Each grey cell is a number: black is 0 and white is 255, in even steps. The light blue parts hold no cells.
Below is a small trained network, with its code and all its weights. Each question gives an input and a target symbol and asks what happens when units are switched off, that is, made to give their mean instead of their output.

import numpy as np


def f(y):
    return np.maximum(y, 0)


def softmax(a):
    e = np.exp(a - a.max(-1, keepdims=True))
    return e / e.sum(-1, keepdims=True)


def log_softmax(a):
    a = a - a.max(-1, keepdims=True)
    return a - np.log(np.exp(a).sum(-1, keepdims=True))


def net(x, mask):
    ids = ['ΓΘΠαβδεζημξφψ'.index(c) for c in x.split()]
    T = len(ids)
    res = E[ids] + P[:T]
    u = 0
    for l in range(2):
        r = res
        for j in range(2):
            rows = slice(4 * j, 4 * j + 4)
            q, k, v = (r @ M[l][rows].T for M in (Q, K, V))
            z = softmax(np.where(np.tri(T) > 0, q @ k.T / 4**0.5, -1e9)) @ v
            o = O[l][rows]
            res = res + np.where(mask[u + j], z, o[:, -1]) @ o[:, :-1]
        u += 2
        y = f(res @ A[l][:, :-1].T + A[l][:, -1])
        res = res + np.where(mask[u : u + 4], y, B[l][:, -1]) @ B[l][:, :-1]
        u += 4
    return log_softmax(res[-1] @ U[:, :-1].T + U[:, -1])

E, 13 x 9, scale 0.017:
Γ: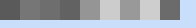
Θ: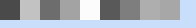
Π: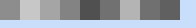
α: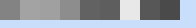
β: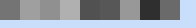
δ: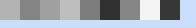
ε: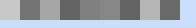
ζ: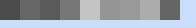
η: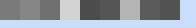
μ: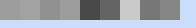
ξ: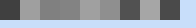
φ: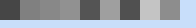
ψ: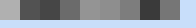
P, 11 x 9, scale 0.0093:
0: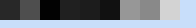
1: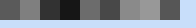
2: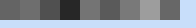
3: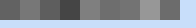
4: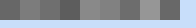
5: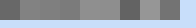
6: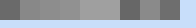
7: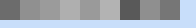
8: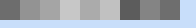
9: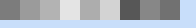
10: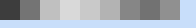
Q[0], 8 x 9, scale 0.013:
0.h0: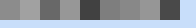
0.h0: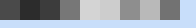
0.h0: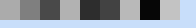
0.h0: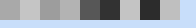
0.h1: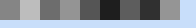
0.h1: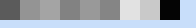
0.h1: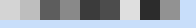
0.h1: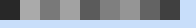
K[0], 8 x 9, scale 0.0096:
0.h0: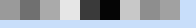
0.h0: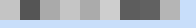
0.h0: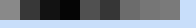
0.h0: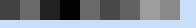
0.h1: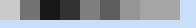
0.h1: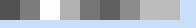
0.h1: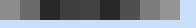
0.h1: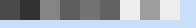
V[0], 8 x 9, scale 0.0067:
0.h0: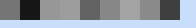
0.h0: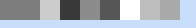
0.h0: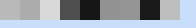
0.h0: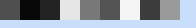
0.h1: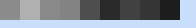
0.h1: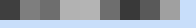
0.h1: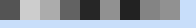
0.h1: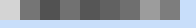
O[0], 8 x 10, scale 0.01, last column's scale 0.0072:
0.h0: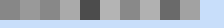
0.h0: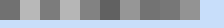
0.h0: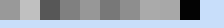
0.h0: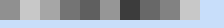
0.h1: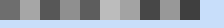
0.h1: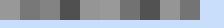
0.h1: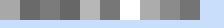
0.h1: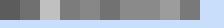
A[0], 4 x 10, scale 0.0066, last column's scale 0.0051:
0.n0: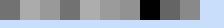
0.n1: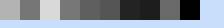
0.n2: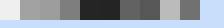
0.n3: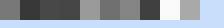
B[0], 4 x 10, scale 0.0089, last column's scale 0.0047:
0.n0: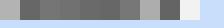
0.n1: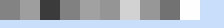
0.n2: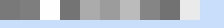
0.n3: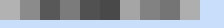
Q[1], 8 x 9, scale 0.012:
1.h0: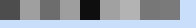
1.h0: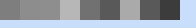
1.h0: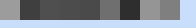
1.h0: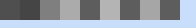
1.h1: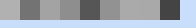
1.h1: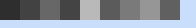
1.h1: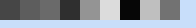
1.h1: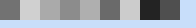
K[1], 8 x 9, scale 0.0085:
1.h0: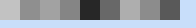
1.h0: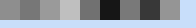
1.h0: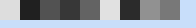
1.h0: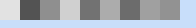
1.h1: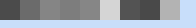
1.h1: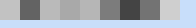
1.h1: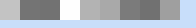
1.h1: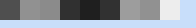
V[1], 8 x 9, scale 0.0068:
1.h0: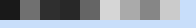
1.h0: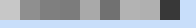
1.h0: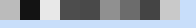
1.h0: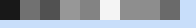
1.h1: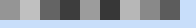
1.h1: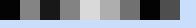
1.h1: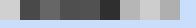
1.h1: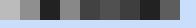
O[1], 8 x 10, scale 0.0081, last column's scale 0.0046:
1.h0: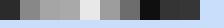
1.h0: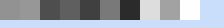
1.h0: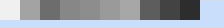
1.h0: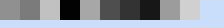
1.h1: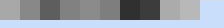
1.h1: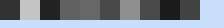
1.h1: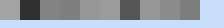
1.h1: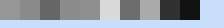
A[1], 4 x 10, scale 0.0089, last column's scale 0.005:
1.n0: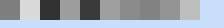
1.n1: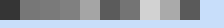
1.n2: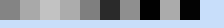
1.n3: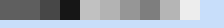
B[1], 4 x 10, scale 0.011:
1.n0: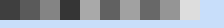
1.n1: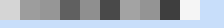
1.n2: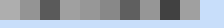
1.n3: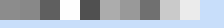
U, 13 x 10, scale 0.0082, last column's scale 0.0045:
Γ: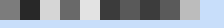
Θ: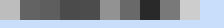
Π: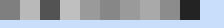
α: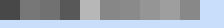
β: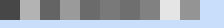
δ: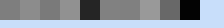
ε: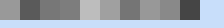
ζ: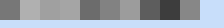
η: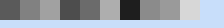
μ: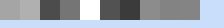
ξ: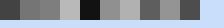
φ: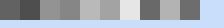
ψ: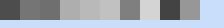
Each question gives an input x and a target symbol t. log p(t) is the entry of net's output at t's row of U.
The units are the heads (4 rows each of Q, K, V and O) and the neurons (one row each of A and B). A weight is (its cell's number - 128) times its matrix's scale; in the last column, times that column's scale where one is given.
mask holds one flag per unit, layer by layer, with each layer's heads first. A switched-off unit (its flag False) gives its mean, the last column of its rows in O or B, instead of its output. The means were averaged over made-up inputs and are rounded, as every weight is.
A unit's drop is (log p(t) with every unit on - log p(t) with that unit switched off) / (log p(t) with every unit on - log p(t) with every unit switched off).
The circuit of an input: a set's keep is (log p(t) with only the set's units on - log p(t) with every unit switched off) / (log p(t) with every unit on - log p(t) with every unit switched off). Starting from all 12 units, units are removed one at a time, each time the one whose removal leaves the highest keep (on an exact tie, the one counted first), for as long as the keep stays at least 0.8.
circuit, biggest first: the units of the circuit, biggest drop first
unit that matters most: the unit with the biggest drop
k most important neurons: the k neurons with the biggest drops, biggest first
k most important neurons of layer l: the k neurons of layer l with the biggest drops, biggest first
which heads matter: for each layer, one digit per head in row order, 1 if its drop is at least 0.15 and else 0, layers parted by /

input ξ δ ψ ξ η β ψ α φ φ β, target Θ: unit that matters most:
0.h1
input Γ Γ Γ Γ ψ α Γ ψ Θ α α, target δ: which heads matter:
01 / 10
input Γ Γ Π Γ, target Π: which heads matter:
11 / 00
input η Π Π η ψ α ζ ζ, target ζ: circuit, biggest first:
(1.h1 0.h1)
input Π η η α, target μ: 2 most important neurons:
(1.n2 1.n3)
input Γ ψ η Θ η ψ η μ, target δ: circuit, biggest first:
(1.h0 0.h1)
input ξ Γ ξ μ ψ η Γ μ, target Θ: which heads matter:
11 / 01
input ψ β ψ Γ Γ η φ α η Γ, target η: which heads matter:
10 / 10
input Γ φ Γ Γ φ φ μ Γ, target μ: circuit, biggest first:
(0.h0 1.n1 0.h1)
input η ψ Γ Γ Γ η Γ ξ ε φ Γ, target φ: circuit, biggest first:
(0.h0 1.h1)
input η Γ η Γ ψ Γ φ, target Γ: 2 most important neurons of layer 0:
(0.n3 0.n1)
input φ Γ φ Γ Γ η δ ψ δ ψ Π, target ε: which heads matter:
01 / 11
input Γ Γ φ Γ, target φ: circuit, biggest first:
(1.n3 0.h1 1.h1)
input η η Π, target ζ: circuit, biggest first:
(0.n2 0.h0)
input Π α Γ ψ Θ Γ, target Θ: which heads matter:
11 / 11
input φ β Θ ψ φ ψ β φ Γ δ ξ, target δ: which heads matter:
10 / 10
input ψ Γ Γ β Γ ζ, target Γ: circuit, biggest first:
(1.h0)
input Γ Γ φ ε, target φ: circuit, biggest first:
(0.h0 0.h1)
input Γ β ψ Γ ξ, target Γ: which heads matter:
11 / 10
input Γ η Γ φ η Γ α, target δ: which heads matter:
01 / 10
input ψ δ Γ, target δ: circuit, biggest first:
(0.h0 1.h0)
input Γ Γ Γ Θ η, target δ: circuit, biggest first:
(1.h0 0.h1)
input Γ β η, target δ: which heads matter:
01 / 10
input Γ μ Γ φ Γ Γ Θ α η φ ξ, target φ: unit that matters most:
0.h0
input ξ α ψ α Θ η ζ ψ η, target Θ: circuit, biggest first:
(0.h1 1.h1 0.h0 0.n3)
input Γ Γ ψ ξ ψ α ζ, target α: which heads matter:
11 / 11
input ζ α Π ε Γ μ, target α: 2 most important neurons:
(1.n0 0.n1)
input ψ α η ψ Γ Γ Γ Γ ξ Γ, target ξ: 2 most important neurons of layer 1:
(1.n3 1.n0)
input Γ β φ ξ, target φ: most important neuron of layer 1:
(1.n3)
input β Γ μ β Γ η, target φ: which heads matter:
11 / 10
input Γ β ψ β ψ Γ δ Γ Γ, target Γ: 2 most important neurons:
(0.n1 1.n1)
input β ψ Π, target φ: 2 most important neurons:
(1.n0 0.n2)
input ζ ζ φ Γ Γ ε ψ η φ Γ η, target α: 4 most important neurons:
(1.n0 0.n1 1.n3 0.n0)
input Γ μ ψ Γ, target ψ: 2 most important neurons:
(1.n0 0.n2)
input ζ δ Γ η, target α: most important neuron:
(1.n0)
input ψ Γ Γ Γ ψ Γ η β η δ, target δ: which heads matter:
10 / 10
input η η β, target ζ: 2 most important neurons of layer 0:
(0.n2 0.n3)
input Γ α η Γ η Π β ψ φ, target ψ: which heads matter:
00 / 01
